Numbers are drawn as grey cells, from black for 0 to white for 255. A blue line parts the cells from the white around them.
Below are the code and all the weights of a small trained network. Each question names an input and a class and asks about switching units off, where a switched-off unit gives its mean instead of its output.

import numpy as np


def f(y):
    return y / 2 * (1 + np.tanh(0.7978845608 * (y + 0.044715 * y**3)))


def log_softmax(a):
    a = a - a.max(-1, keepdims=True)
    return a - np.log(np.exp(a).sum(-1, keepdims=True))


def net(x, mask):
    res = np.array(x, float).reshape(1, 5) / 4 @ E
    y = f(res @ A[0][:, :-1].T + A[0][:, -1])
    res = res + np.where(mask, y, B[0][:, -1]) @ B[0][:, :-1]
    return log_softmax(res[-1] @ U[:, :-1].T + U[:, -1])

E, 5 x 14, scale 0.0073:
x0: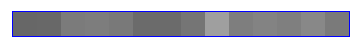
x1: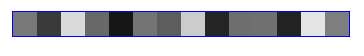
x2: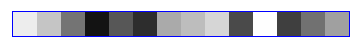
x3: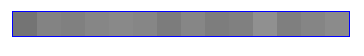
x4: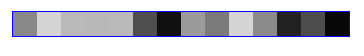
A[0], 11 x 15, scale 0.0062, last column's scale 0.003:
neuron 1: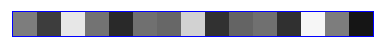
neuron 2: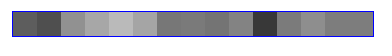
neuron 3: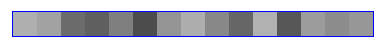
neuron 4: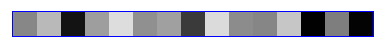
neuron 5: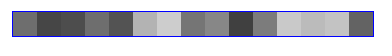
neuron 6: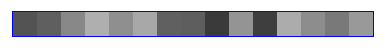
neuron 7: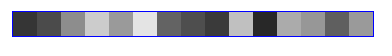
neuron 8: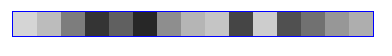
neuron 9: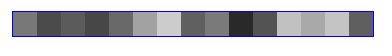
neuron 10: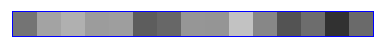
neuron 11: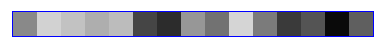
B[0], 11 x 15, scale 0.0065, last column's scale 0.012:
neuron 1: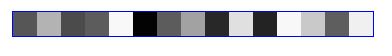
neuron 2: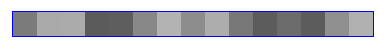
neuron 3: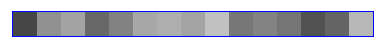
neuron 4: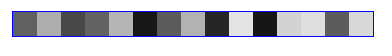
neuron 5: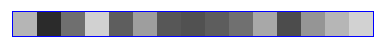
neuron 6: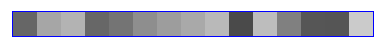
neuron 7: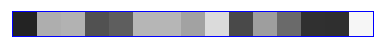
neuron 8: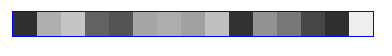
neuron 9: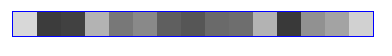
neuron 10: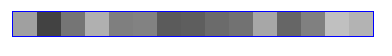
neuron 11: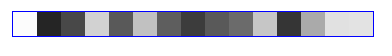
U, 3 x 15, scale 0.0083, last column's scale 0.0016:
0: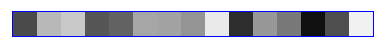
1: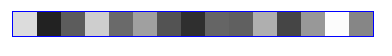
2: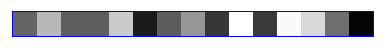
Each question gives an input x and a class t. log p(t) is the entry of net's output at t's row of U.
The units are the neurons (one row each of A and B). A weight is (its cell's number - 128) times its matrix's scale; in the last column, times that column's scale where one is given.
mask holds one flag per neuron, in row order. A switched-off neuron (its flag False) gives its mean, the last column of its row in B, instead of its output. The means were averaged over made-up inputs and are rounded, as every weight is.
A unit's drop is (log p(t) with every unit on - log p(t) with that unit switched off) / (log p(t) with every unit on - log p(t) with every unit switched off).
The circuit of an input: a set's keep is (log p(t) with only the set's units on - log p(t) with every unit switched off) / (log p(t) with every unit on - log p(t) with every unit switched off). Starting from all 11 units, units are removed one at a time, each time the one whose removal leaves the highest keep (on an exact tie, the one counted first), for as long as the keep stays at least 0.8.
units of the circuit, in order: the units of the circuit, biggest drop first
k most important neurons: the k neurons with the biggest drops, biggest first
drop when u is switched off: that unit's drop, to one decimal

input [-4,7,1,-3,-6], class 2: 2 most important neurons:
neuron 1; neuron 11
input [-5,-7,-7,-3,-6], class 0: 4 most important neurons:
neuron 7; neuron 1; neuron 6; neuron 11
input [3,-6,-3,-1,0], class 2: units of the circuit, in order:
neuron 4
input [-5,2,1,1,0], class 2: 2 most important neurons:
neuron 7; neuron 11
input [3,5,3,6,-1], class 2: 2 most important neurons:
neuron 1; neuron 7
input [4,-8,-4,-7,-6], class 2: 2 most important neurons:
neuron 4; neuron 11
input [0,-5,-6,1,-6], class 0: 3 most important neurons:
neuron 7; neuron 11; neuron 6
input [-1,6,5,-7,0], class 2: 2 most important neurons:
neuron 1; neuron 7
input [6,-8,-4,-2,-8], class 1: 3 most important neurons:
neuron 5; neuron 9; neuron 1
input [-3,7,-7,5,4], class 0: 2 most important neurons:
neuron 7; neuron 6
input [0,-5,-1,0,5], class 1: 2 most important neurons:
neuron 11; neuron 1
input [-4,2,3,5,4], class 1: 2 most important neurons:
neuron 7; neuron 11
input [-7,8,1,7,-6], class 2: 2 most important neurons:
neuron 1; neuron 11
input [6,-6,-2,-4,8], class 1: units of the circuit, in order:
neuron 11
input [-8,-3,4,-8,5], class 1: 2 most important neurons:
neuron 11; neuron 7
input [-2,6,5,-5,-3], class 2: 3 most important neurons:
neuron 1; neuron 7; neuron 6
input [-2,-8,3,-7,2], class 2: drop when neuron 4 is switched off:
1.1
